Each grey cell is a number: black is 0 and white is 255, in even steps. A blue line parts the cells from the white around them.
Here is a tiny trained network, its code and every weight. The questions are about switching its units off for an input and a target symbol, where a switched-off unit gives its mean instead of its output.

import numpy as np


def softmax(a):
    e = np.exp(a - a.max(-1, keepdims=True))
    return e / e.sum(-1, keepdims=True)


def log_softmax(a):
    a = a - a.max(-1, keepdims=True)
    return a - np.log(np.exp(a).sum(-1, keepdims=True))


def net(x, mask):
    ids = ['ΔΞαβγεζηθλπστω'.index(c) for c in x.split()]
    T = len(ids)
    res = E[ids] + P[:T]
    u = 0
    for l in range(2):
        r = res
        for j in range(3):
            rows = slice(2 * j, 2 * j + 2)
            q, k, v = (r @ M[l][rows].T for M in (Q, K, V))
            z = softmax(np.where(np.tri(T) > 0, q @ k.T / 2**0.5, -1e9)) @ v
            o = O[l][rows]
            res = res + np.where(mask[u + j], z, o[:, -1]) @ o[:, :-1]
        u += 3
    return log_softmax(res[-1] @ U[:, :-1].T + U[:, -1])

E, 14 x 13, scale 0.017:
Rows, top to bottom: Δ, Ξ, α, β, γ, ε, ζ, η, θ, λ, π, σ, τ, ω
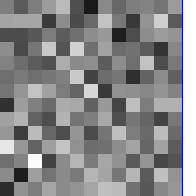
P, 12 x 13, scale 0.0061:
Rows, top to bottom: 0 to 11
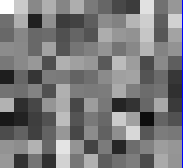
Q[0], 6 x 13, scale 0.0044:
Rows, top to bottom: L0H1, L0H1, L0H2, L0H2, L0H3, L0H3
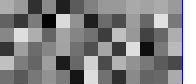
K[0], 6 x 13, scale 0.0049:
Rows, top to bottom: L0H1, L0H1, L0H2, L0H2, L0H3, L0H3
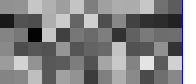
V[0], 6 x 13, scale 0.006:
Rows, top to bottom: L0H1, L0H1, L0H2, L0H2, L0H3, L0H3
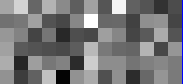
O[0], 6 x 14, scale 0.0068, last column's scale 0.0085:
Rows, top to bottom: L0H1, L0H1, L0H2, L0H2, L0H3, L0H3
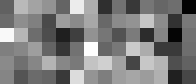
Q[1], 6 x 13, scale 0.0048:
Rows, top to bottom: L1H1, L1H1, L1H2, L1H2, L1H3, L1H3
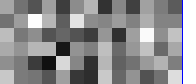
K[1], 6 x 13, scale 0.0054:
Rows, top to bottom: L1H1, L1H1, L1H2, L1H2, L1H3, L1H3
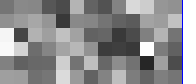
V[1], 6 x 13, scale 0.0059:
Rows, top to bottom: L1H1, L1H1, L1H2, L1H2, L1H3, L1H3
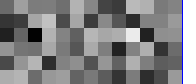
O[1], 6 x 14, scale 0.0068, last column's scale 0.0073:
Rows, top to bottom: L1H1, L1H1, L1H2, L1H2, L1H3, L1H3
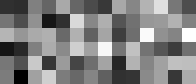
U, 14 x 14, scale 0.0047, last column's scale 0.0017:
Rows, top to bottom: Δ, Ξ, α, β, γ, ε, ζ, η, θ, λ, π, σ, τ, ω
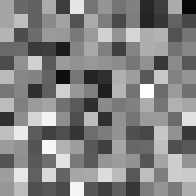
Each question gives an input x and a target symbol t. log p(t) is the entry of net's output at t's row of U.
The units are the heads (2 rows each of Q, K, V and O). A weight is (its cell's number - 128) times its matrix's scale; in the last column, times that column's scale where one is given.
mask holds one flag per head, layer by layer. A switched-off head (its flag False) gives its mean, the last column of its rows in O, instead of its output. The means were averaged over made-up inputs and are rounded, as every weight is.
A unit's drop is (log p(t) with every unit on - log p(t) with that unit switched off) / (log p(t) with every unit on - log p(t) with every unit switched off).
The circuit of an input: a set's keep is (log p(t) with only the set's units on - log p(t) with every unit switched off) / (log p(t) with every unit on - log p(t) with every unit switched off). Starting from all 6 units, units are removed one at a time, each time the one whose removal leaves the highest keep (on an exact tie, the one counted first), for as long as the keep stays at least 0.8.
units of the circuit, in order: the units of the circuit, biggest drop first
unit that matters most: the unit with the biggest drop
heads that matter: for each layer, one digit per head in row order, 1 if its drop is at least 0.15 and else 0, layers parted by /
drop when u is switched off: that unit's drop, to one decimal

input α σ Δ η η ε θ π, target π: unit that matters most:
L1H3
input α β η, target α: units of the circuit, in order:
L0H2; L1H2
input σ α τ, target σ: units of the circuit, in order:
L1H2; L1H3
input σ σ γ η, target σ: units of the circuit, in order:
L1H2; L0H3
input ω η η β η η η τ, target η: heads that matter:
011 / 010
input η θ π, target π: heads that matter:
000 / 101
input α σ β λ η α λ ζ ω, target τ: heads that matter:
000 / 011
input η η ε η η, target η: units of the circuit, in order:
L1H2; L0H3; L1H3; L0H1
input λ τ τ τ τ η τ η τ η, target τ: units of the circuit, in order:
L0H3; L1H3; L1H1
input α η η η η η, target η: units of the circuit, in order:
L1H2; L0H1; L0H3
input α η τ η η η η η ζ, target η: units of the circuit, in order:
L1H2; L0H1; L0H3
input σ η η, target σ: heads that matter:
000 / 010
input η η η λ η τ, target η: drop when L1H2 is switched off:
0.5
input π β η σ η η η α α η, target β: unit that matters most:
L1H1
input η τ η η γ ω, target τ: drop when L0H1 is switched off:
0.1
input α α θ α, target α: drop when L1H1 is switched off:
0.2
